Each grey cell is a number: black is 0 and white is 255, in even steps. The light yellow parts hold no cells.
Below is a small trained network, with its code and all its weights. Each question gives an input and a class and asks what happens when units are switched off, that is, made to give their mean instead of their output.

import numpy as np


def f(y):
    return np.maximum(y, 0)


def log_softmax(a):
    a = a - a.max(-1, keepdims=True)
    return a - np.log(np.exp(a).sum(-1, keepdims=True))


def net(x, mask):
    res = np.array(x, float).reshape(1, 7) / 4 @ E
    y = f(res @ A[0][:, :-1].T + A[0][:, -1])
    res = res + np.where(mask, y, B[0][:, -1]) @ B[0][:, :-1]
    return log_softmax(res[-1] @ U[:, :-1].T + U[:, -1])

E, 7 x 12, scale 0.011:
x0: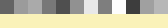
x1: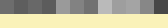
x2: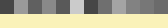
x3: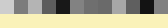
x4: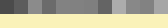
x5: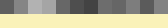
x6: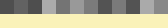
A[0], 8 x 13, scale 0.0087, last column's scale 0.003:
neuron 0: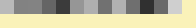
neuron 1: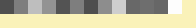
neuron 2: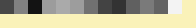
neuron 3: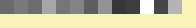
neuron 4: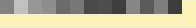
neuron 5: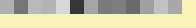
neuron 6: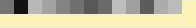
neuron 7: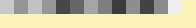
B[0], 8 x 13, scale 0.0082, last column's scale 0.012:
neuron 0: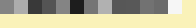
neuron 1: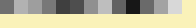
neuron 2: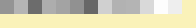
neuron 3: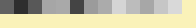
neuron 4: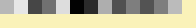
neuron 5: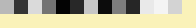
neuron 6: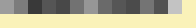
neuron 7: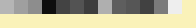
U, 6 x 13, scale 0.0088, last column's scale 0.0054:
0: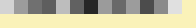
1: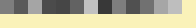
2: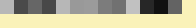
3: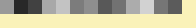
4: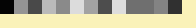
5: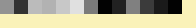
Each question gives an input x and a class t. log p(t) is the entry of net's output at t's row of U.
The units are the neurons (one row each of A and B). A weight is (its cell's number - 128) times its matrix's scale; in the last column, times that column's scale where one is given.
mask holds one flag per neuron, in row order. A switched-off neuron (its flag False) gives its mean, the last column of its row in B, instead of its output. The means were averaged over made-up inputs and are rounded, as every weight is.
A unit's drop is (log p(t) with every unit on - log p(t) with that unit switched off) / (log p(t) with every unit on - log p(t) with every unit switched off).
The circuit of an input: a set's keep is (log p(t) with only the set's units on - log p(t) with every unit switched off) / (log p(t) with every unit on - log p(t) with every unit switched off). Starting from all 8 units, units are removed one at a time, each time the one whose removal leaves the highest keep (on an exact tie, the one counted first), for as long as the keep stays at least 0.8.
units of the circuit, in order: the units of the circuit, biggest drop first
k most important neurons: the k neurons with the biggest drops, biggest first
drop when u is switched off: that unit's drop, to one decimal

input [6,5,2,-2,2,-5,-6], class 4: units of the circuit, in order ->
(neuron 5; neuron 7)
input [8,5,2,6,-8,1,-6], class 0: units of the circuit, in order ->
(neuron 0)
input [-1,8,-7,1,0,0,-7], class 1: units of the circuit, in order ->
(neuron 5; neuron 4)
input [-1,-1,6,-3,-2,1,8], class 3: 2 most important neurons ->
(neuron 3; neuron 2)
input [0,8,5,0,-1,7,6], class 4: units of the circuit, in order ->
(neuron 7; neuron 0)
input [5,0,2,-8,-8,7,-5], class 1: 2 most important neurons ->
(neuron 5; neuron 2)
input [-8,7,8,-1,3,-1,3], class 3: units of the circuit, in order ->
(neuron 7; neuron 3)
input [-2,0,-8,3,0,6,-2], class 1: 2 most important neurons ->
(neuron 5; neuron 2)
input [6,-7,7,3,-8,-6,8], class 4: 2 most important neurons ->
(neuron 5; neuron 7)
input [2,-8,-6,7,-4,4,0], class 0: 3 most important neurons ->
(neuron 4; neuron 7; neuron 0)
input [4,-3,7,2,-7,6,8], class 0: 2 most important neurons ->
(neuron 4; neuron 5)
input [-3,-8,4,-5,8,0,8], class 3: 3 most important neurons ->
(neuron 3; neuron 2; neuron 1)
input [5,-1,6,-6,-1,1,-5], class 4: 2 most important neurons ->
(neuron 5; neuron 7)
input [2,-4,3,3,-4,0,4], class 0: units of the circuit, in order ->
(neuron 5)
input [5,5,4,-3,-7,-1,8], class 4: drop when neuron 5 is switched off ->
0.3
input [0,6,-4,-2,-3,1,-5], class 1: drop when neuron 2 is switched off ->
0.2
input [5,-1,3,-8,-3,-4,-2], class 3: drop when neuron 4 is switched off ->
-0.1
